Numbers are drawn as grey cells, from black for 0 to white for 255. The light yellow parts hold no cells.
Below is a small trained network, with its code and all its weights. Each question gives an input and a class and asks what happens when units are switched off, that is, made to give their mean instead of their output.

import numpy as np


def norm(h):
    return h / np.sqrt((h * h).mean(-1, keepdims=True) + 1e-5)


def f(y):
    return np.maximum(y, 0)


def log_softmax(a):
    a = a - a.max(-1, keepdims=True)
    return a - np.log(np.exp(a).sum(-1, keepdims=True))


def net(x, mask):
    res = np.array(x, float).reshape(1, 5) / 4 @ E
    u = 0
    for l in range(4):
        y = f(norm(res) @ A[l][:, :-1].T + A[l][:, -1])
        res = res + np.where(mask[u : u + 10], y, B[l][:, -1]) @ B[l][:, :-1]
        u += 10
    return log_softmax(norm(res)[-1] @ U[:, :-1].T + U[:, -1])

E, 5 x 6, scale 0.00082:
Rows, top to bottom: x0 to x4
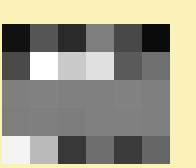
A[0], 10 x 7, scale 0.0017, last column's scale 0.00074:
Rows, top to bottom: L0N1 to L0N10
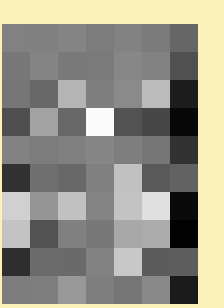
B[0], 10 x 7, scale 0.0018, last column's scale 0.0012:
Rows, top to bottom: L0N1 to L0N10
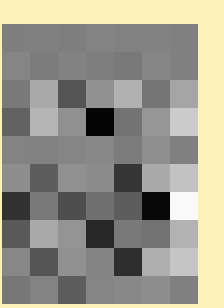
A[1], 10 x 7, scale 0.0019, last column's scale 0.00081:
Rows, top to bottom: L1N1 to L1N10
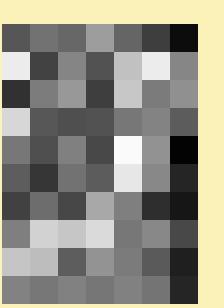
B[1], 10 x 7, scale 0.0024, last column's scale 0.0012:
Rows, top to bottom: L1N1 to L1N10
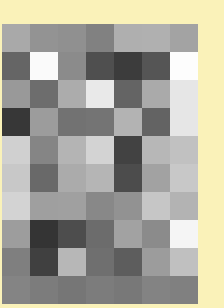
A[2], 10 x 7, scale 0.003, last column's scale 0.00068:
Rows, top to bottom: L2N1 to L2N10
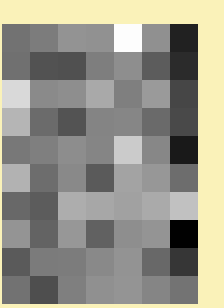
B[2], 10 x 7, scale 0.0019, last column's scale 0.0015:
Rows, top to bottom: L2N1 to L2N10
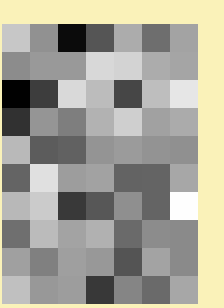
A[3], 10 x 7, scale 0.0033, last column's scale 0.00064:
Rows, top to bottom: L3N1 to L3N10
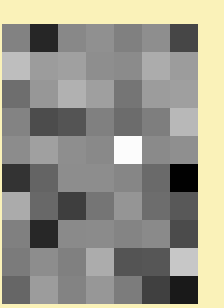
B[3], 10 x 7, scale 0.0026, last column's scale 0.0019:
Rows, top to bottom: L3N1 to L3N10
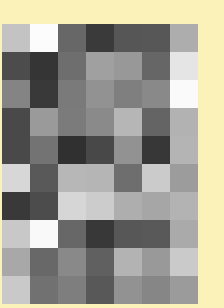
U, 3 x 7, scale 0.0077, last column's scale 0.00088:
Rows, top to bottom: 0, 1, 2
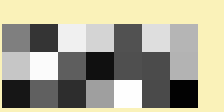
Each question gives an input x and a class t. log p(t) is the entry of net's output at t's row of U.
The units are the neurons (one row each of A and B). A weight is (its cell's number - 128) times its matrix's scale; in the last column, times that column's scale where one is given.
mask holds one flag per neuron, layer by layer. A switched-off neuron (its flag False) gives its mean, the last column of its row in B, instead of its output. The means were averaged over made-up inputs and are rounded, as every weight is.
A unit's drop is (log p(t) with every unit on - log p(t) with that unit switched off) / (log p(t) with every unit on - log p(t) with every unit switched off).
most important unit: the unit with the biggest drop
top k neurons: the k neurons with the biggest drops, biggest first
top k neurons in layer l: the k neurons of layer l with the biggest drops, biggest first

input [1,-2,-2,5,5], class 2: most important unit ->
L3N7
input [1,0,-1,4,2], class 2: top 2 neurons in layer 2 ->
L2N3, L2N6
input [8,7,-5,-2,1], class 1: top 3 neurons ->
L2N3, L0N4, L3N7
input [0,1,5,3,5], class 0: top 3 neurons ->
L0N7, L1N2, L1N9
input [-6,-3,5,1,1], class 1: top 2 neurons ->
L1N2, L1N4
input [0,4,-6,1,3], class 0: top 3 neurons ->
L0N7, L1N2, L1N4
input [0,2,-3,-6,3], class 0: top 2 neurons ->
L0N7, L1N2
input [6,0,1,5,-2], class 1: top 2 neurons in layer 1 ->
L1N2, L1N4
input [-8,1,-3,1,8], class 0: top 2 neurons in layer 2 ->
L2N3, L2N7
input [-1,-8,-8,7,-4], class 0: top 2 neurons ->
L1N2, L2N6
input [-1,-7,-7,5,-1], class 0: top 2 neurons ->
L1N5, L1N6
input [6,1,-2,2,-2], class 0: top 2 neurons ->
L1N8, L3N6
